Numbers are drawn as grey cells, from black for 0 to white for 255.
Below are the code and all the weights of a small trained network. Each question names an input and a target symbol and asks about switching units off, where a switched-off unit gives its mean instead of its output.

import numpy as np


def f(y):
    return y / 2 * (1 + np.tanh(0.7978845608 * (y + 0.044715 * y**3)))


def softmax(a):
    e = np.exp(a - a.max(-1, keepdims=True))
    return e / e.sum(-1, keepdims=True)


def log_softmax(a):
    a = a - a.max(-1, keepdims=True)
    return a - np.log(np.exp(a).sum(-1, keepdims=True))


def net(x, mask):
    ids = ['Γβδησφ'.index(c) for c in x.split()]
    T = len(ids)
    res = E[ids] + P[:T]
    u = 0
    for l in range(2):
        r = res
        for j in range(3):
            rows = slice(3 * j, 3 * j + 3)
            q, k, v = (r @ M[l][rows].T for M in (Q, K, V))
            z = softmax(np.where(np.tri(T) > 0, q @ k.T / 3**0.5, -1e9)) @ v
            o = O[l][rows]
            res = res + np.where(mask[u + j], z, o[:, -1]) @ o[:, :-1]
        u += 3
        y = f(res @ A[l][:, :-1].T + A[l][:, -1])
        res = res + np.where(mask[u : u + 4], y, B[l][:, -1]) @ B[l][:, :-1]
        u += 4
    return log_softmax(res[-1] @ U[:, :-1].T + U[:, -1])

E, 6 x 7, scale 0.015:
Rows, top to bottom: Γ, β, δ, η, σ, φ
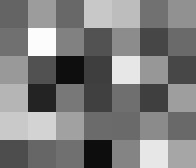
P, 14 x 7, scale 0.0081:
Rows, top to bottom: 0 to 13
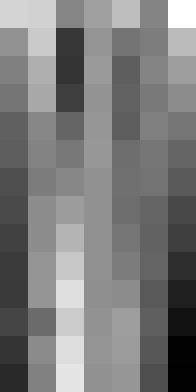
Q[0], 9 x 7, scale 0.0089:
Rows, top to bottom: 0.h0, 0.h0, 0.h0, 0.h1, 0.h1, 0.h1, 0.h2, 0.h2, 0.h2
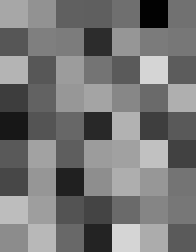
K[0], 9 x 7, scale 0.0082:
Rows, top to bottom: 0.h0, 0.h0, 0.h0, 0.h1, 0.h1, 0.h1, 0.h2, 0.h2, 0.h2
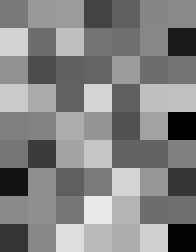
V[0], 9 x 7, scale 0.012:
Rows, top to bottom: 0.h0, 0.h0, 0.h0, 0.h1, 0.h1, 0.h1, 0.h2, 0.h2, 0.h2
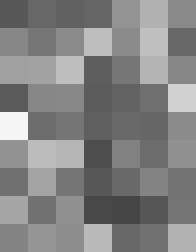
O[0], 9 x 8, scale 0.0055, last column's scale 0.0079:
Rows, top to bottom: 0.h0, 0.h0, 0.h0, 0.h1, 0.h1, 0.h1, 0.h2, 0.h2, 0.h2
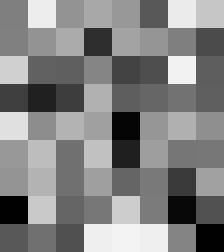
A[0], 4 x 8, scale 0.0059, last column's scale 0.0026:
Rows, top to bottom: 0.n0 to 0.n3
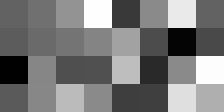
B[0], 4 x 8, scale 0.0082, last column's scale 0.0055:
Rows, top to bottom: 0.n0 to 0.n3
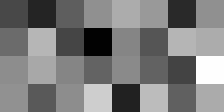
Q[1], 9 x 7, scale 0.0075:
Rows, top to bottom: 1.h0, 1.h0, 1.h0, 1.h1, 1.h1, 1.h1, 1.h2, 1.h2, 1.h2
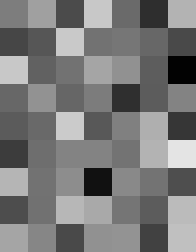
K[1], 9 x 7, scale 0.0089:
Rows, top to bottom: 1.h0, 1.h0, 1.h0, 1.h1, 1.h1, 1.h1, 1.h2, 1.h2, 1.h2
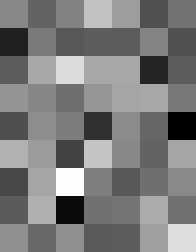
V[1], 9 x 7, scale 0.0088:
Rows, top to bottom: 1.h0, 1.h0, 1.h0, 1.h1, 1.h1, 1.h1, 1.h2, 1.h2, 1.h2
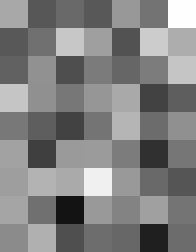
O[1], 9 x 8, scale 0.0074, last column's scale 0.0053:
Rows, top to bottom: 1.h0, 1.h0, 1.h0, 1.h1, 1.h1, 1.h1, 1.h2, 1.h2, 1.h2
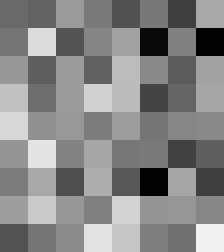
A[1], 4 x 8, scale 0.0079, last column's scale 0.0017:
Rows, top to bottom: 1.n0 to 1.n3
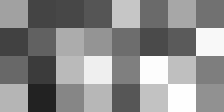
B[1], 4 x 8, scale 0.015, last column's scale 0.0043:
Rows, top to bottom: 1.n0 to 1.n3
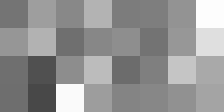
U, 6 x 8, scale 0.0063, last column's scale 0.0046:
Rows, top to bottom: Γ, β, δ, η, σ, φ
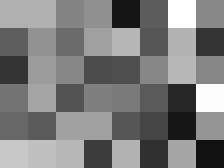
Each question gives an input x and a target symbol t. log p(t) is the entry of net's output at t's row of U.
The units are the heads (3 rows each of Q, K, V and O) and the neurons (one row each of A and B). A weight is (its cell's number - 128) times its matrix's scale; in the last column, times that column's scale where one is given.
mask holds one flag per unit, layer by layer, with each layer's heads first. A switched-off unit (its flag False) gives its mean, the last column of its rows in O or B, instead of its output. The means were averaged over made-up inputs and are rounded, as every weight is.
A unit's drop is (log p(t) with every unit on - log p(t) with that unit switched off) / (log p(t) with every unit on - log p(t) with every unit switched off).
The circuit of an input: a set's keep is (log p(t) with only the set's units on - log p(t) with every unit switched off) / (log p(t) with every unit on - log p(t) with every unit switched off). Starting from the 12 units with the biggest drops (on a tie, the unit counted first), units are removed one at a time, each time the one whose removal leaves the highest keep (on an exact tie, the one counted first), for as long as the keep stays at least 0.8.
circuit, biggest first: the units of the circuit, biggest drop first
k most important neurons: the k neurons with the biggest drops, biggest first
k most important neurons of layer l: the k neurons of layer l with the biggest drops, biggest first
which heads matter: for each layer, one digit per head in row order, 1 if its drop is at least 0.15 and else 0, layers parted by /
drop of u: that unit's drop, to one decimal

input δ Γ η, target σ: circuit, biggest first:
(1.n3; 1.h0)
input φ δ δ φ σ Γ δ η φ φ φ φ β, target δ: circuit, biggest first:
(1.h1)
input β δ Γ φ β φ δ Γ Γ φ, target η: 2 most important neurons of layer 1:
(1.n2; 1.n3)
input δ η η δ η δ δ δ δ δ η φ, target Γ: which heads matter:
001 / 101
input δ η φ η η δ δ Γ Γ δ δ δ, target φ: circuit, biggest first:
(0.h1; 1.h1)
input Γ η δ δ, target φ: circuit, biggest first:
(0.h2; 1.h2; 1.h1)
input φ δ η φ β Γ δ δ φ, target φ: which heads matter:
110 / 110
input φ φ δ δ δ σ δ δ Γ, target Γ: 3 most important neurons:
(1.n2; 0.n3; 0.n1)
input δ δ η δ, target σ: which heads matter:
011 / 100
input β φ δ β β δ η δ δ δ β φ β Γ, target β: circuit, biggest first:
(1.h2; 1.h0; 1.n2)
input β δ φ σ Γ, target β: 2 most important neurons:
(1.n2; 0.n0)
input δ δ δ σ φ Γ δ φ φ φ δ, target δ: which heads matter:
100 / 010
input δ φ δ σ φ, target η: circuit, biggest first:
(1.h0; 0.h2; 1.n3; 1.n2)
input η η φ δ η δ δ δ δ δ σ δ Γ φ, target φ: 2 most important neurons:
(1.n1; 0.n2)
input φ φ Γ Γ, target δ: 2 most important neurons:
(0.n3; 0.n2)
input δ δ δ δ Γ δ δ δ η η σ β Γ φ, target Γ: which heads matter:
000 / 101
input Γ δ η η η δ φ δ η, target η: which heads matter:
001 / 000
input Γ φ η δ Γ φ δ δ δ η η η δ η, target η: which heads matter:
001 / 001
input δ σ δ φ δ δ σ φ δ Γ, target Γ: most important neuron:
(1.n2)
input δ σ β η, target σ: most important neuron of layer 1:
(1.n3)
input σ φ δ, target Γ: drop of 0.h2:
0.2
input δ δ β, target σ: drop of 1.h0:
0.3
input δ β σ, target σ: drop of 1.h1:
0.1
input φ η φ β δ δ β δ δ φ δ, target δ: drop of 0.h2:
0.1
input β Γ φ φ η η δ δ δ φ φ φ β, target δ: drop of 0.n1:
0.2
